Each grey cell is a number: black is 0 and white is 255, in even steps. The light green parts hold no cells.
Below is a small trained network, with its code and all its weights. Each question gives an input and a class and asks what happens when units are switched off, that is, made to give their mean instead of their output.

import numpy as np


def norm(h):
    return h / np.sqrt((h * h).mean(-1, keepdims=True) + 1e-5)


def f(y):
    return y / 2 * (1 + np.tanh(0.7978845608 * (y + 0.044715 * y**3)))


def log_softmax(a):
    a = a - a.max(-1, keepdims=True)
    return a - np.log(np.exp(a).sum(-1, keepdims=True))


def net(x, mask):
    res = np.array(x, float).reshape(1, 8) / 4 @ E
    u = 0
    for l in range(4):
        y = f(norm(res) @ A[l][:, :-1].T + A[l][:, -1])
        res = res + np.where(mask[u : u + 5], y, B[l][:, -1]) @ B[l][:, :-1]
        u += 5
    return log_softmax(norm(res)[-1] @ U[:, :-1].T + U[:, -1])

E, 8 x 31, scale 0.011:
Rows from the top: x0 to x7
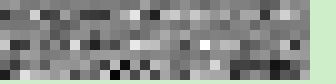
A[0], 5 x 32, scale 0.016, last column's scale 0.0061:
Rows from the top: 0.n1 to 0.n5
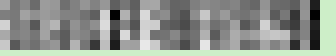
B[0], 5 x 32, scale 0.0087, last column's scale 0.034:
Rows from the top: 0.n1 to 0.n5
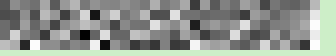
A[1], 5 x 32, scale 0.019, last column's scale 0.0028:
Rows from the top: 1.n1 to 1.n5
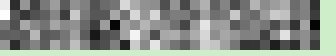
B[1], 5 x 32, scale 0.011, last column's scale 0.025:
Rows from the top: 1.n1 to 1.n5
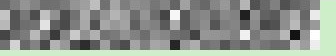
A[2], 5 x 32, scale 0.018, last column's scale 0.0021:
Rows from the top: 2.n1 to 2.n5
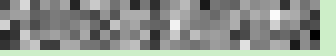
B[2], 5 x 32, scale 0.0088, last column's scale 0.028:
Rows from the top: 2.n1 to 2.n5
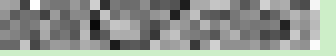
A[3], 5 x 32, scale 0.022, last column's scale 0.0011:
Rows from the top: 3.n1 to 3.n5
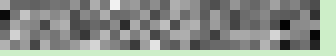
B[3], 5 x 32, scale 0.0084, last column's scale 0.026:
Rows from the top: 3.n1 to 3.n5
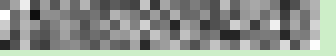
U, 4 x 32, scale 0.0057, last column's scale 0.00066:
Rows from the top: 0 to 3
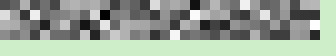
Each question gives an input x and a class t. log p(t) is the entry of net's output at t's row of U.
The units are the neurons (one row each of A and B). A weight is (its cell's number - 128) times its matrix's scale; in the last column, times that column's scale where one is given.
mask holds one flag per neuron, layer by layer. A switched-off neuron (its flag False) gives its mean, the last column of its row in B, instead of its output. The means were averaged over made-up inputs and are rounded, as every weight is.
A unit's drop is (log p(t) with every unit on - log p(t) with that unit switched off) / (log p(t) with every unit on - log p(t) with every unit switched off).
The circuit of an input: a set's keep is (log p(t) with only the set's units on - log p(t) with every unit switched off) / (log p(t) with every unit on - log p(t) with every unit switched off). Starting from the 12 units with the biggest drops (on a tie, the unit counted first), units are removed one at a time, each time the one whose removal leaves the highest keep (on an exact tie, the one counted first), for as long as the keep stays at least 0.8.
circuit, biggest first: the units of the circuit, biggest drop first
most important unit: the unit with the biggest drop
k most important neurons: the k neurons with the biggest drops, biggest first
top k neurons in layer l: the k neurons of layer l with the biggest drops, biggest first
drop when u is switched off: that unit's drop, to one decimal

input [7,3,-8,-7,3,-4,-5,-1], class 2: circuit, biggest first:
0.n4
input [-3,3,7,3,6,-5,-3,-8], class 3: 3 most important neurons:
1.n2; 2.n3; 2.n1
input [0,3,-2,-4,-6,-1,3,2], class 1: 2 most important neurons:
1.n4; 2.n1
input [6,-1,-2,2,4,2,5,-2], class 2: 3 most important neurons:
1.n5; 3.n3; 2.n1
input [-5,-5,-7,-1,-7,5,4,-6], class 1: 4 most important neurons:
2.n1; 1.n4; 0.n3; 1.n2
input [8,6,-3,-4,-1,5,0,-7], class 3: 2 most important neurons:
1.n2; 2.n3
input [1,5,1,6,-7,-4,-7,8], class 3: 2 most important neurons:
2.n4; 0.n5
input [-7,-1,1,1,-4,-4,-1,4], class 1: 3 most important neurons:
2.n1; 1.n2; 1.n4
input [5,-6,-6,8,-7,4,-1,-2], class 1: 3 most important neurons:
2.n1; 1.n4; 2.n5
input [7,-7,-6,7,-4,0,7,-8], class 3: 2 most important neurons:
1.n2; 1.n4
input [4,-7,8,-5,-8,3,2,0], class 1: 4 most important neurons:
2.n1; 1.n4; 2.n5; 1.n2
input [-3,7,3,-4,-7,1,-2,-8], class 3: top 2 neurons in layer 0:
0.n4; 0.n5
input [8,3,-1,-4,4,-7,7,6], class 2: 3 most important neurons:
1.n5; 3.n3; 1.n2
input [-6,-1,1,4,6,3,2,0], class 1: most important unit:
0.n5
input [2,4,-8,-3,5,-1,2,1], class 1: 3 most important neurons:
0.n5; 0.n3; 3.n5
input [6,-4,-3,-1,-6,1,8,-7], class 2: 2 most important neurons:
0.n3; 3.n3
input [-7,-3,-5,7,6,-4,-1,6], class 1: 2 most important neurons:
0.n5; 1.n2
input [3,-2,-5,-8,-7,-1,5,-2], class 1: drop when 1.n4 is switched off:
0.4
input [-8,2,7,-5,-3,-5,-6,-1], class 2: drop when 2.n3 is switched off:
0.0
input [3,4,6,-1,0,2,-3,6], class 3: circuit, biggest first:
0.n2
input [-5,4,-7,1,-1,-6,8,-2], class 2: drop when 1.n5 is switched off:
1.4
